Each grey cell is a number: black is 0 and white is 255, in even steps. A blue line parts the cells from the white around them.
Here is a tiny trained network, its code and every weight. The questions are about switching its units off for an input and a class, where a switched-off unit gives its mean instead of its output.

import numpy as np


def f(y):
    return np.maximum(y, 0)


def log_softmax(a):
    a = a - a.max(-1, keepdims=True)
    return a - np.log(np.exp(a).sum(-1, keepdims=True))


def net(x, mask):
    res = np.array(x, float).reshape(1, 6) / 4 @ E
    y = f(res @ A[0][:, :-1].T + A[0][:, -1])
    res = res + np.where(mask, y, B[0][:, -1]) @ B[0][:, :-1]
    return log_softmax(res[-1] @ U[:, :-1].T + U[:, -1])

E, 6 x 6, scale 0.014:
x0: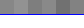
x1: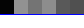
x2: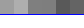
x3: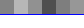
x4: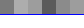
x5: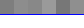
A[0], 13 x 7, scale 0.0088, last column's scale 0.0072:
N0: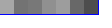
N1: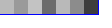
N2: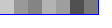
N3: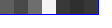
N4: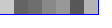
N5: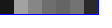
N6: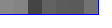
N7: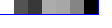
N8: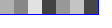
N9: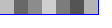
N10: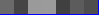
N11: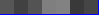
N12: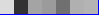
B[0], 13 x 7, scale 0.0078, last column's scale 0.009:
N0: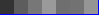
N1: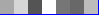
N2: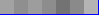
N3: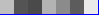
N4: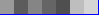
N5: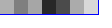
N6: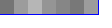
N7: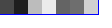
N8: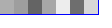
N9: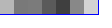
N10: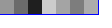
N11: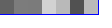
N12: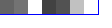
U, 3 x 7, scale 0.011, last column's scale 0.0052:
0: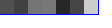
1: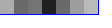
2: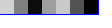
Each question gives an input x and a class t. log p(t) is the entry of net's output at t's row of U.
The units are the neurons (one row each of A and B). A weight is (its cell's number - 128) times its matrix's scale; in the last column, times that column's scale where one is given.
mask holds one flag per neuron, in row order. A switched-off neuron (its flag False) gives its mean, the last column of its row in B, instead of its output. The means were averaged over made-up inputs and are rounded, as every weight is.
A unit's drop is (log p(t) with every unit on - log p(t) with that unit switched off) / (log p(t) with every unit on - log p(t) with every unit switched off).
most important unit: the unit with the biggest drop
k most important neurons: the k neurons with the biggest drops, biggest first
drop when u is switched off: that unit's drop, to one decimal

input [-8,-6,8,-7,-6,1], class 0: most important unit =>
N7
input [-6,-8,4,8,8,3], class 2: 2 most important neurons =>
[N8, N1]
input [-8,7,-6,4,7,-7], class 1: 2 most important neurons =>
[N5, N7]
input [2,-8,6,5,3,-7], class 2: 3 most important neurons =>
[N8, N1, N5]
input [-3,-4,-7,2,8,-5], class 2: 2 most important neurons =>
[N8, N1]
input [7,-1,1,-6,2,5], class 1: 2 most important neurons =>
[N7, N11]
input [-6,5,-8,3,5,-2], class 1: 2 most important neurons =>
[N5, N7]
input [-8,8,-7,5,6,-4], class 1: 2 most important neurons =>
[N5, N7]
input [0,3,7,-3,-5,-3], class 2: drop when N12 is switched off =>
0.2
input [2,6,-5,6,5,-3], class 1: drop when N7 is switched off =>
0.2
